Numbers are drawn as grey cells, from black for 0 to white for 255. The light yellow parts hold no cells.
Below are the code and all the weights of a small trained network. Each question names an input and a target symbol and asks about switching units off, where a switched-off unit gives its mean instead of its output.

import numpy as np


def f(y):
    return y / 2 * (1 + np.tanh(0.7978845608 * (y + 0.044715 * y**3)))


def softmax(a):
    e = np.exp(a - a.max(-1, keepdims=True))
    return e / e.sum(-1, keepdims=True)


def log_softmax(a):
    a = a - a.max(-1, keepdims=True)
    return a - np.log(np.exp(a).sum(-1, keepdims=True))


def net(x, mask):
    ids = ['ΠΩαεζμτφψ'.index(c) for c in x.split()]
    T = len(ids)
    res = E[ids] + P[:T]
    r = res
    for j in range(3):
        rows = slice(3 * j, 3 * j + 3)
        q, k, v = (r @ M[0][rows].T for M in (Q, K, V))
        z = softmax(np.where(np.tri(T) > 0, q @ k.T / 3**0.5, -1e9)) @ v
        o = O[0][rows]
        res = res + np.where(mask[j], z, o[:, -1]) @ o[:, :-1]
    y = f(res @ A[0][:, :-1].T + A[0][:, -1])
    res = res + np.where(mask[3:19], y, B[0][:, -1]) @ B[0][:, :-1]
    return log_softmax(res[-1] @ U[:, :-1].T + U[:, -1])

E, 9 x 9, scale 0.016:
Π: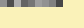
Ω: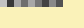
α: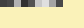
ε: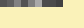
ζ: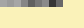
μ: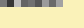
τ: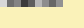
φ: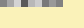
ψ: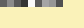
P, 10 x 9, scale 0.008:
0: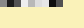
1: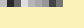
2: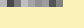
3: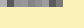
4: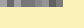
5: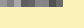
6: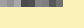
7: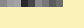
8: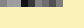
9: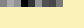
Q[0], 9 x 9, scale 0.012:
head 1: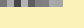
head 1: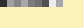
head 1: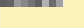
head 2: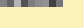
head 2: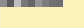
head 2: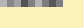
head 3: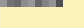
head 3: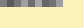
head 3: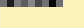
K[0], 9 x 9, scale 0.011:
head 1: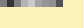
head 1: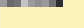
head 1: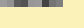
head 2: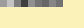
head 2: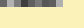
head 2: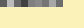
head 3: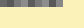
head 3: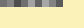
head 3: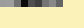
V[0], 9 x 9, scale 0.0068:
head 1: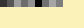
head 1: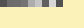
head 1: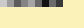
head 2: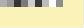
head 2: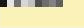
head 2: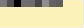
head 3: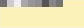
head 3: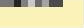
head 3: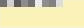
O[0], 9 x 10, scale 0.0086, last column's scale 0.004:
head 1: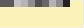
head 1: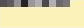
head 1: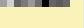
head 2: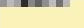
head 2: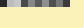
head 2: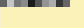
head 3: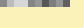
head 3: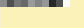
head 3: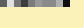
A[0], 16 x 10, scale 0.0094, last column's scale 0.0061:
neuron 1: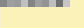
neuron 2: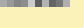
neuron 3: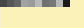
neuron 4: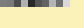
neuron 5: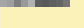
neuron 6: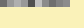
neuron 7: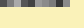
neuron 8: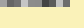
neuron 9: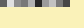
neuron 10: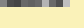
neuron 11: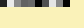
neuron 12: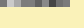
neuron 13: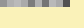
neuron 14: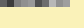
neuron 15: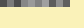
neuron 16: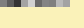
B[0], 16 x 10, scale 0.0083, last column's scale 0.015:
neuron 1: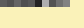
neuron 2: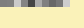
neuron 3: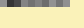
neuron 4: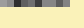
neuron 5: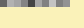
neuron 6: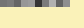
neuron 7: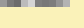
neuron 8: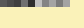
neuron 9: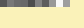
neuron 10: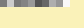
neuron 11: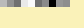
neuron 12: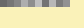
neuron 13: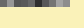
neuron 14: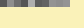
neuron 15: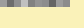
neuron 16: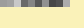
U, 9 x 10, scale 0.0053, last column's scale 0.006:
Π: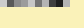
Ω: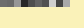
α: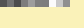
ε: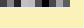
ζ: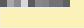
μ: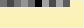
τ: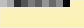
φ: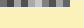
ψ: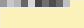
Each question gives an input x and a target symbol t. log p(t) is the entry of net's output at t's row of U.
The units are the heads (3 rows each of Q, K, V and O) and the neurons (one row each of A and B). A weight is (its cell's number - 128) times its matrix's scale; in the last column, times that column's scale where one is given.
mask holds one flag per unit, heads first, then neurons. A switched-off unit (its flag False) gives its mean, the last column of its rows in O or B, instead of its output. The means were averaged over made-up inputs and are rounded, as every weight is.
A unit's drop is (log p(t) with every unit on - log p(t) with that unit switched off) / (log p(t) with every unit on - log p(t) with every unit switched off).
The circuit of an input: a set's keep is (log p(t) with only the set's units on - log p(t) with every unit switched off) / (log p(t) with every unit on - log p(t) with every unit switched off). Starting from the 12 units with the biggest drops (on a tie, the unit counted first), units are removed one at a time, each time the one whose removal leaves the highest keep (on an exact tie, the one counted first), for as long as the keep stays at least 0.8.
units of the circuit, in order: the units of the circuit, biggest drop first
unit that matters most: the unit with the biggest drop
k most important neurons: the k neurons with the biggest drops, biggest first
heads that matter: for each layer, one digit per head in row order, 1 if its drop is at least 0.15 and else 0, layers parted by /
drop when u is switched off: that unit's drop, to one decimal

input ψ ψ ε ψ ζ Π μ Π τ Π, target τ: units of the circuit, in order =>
head 2; head 1; neuron 4; head 3
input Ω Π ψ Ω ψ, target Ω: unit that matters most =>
head 1
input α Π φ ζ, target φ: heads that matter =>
010
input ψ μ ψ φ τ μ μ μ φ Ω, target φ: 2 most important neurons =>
neuron 8; neuron 10
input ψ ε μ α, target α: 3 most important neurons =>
neuron 10; neuron 16; neuron 2
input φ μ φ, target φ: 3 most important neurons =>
neuron 10; neuron 8; neuron 2
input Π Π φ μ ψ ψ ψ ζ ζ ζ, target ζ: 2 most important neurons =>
neuron 12; neuron 5
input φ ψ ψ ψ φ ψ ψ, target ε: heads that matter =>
111
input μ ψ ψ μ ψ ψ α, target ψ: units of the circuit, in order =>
neuron 7; head 2
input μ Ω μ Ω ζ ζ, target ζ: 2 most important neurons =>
neuron 8; neuron 5
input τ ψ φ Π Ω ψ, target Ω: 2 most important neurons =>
neuron 11; neuron 7
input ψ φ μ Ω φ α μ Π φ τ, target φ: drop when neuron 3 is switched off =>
0.0
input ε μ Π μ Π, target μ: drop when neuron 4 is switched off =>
0.1
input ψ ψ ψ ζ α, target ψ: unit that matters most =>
neuron 10
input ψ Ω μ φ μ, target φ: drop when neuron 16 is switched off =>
-0.1
